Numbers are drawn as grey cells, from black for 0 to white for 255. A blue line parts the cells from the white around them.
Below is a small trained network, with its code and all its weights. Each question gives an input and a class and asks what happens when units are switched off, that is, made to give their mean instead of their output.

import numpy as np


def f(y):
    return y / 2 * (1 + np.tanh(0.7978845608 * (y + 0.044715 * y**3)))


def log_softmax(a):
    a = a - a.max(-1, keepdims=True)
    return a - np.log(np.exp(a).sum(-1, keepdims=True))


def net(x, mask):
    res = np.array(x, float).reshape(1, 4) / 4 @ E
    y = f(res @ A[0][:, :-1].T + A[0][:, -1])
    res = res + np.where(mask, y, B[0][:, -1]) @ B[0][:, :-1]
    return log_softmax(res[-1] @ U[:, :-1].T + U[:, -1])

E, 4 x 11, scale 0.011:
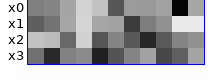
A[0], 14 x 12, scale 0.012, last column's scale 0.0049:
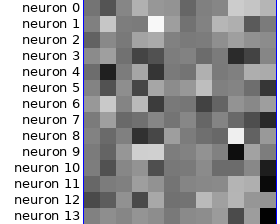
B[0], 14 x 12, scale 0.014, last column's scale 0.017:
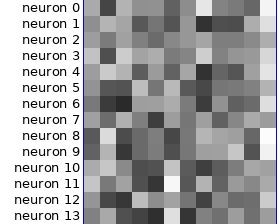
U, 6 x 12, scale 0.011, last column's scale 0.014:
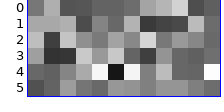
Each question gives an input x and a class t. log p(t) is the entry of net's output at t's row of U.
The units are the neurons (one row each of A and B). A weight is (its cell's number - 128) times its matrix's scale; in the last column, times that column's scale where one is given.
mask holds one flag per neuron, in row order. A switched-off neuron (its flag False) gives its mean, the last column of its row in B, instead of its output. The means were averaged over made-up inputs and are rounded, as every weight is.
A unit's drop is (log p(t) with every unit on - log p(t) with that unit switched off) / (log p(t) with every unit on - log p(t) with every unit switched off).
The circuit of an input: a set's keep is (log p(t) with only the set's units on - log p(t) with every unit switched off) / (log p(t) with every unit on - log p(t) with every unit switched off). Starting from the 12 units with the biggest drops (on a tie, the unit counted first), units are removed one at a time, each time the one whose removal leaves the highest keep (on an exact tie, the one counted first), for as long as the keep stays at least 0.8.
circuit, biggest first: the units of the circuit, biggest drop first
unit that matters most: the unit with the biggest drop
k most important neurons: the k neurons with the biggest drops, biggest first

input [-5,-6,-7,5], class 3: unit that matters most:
neuron 5
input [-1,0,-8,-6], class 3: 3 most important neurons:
neuron 12; neuron 5; neuron 4
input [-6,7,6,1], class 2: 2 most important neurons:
neuron 0; neuron 9
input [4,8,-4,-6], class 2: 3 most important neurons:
neuron 0; neuron 11; neuron 4
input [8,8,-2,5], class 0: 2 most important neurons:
neuron 9; neuron 3
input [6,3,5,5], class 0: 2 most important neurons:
neuron 9; neuron 1
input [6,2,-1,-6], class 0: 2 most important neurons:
neuron 9; neuron 4
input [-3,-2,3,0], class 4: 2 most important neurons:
neuron 9; neuron 11
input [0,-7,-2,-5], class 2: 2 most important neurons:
neuron 3; neuron 4
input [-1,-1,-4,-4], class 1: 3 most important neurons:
neuron 1; neuron 6; neuron 0
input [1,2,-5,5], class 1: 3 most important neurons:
neuron 4; neuron 6; neuron 10
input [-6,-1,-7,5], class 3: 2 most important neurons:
neuron 12; neuron 5
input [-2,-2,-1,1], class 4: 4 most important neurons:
neuron 9; neuron 11; neuron 13; neuron 10
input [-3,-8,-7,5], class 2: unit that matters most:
neuron 3
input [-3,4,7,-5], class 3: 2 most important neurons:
neuron 6; neuron 4
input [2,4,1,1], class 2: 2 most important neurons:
neuron 8; neuron 11
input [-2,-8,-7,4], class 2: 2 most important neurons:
neuron 3; neuron 6
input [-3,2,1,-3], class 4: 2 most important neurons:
neuron 9; neuron 13
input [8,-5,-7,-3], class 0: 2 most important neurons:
neuron 9; neuron 13
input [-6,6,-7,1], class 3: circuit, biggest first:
neuron 12
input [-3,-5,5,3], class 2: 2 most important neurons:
neuron 3; neuron 12
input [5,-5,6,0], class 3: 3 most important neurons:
neuron 8; neuron 6; neuron 0
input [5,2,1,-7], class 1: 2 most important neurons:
neuron 1; neuron 8
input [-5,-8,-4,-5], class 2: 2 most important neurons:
neuron 3; neuron 7
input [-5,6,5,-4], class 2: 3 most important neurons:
neuron 0; neuron 9; neuron 11
